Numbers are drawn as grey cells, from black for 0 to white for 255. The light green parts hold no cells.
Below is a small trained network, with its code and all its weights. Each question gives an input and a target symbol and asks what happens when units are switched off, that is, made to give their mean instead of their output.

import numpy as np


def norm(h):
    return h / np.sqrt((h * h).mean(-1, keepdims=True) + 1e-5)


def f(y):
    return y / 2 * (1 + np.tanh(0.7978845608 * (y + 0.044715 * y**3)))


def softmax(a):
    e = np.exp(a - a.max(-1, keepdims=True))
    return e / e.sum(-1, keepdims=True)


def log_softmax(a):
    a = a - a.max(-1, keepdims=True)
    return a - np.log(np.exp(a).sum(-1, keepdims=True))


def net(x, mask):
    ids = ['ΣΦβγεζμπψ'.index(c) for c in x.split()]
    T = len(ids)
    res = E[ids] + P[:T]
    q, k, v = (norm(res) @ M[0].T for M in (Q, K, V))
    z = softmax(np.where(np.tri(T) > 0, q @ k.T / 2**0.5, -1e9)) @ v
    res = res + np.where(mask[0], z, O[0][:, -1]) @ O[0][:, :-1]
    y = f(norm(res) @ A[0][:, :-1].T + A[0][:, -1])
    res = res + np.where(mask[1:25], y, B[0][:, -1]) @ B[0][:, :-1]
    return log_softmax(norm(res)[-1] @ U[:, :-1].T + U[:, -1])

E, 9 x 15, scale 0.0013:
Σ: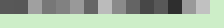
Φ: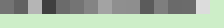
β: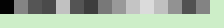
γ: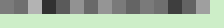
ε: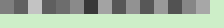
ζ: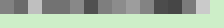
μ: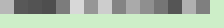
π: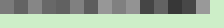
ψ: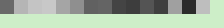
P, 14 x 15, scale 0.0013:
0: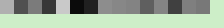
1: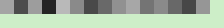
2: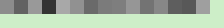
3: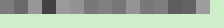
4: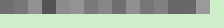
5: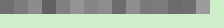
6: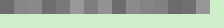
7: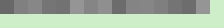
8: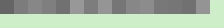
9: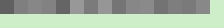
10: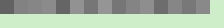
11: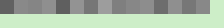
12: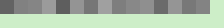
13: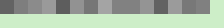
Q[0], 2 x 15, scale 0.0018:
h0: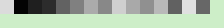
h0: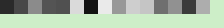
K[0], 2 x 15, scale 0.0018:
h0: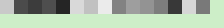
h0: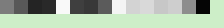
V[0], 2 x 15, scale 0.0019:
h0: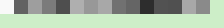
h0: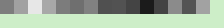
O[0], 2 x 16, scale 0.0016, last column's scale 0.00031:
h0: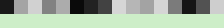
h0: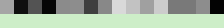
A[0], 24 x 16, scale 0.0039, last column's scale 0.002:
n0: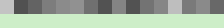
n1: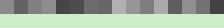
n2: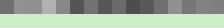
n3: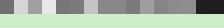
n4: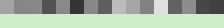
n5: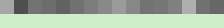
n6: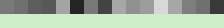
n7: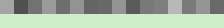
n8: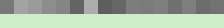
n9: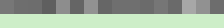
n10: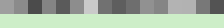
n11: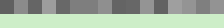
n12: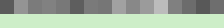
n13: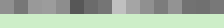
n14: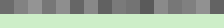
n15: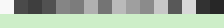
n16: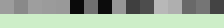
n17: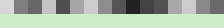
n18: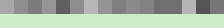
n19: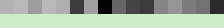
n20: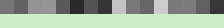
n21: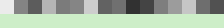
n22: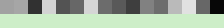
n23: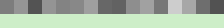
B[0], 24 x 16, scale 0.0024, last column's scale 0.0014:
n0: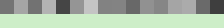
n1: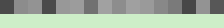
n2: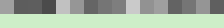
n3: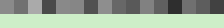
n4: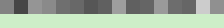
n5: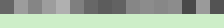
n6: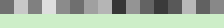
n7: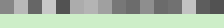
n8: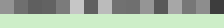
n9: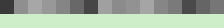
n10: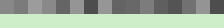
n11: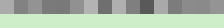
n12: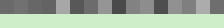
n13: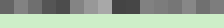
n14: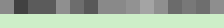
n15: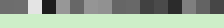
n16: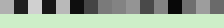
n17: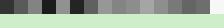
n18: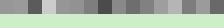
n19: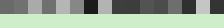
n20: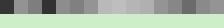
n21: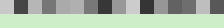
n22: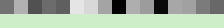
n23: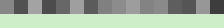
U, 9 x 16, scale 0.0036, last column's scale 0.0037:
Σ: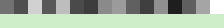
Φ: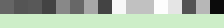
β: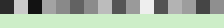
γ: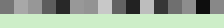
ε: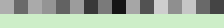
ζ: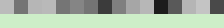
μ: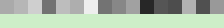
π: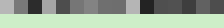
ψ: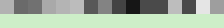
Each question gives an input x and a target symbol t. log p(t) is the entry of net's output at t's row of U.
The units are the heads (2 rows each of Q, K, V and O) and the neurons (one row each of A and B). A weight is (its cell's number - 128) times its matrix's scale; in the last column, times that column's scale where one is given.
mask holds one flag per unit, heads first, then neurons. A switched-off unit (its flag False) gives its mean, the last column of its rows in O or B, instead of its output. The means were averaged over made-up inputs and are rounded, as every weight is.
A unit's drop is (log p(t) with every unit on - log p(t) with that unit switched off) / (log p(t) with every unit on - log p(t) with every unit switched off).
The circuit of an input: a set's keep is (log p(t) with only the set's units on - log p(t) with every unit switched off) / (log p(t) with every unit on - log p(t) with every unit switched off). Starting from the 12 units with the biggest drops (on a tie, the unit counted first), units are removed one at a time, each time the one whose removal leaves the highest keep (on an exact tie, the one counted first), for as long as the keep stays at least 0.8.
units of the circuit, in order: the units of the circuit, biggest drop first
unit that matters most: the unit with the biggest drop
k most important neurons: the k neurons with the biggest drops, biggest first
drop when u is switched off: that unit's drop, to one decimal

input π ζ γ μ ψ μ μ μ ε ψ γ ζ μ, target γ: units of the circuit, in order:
[h0 n3 n13 n17]
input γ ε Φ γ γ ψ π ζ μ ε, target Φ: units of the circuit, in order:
[h0 n20]
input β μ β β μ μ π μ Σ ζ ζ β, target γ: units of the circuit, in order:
[h0 n3 n10]
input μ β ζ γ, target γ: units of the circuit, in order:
[h0 n21 n16]
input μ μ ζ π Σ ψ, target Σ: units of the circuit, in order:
[n16 h0]
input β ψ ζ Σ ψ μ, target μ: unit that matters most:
n15
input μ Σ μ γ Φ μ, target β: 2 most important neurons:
[n11 n12]
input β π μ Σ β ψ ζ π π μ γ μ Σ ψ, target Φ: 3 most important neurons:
[n17 n2 n11]
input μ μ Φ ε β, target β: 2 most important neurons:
[n6 n16]
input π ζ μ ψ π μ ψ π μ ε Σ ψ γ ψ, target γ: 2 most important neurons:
[n7 n13]
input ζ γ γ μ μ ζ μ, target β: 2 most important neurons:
[n12 n11]
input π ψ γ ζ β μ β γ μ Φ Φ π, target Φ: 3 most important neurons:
[n17 n18 n11]
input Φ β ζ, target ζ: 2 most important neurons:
[n20 n13]
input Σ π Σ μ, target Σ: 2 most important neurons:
[n4 n15]
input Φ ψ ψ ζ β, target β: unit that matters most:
n6
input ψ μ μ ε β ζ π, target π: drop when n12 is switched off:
-0.1
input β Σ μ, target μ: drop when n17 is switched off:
0.3
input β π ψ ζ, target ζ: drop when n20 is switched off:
0.2
